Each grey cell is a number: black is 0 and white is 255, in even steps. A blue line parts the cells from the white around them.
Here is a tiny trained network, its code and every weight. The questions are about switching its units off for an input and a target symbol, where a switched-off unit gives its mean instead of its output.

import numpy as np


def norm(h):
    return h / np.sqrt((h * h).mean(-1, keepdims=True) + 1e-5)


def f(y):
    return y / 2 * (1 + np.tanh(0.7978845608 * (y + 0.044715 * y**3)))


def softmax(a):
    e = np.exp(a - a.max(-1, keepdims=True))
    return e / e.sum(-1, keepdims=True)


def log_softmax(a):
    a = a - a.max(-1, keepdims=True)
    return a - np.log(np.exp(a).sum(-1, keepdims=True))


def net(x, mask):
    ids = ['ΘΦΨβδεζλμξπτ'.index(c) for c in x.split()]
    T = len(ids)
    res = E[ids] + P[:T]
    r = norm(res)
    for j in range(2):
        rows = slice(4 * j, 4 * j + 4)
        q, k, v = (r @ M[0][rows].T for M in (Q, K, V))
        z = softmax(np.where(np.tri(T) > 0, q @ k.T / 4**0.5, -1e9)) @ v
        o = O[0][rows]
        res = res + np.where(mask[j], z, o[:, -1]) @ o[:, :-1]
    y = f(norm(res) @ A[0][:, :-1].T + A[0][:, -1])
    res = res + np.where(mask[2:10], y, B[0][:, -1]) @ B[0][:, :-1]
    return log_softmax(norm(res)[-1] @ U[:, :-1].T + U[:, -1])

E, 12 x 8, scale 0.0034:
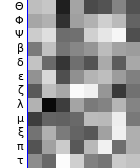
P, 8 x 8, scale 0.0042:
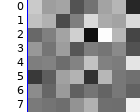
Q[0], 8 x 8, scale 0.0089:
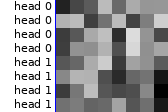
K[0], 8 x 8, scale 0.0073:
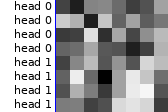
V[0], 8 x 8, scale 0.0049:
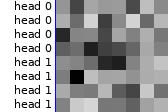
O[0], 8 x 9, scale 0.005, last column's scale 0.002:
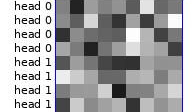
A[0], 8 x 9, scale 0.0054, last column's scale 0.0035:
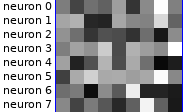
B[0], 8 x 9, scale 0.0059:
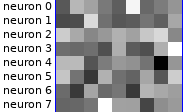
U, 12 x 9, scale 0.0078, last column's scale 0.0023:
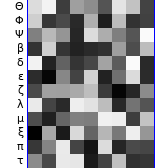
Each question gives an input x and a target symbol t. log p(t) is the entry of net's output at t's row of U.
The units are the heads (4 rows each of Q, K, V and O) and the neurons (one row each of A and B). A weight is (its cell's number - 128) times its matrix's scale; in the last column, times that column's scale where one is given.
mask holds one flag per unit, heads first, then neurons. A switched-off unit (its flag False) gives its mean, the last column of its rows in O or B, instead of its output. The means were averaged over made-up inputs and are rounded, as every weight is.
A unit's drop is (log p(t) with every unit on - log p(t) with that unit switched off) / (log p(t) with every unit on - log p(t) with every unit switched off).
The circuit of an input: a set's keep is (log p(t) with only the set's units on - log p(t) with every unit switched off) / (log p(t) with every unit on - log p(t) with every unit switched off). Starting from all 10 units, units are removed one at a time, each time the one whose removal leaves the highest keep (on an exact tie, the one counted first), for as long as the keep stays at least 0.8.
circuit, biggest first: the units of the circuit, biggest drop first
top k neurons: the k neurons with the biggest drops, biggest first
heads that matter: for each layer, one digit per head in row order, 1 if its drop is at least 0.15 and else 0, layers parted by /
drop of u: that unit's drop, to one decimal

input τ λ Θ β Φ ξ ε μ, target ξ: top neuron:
(neuron 0)
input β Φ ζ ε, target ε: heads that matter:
01
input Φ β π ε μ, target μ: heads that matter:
01
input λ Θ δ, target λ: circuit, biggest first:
(head 0; neuron 4; neuron 7)
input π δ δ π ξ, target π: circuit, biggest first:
(neuron 0; neuron 1)
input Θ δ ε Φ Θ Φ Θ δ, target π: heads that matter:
00
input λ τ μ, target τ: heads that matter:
11
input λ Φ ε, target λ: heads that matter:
10
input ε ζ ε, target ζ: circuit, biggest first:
(head 0; neuron 3)
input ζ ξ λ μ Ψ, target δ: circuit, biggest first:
(head 1; neuron 4)
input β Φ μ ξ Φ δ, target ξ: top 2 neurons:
(neuron 7; neuron 1)
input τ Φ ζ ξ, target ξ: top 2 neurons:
(neuron 7; neuron 1)
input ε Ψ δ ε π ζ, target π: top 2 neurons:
(neuron 7; neuron 4)
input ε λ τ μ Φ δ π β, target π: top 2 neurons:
(neuron 1; neuron 0)
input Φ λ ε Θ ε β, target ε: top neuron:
(neuron 6)
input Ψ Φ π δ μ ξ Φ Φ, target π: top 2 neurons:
(neuron 0; neuron 1)
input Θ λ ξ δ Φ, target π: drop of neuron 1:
0.2
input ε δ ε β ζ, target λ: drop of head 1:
0.2
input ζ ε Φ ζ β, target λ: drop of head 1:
0.5
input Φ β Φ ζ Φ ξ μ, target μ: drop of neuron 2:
0.0
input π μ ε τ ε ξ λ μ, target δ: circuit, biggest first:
(head 1)
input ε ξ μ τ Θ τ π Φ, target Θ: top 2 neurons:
(neuron 7; neuron 5)
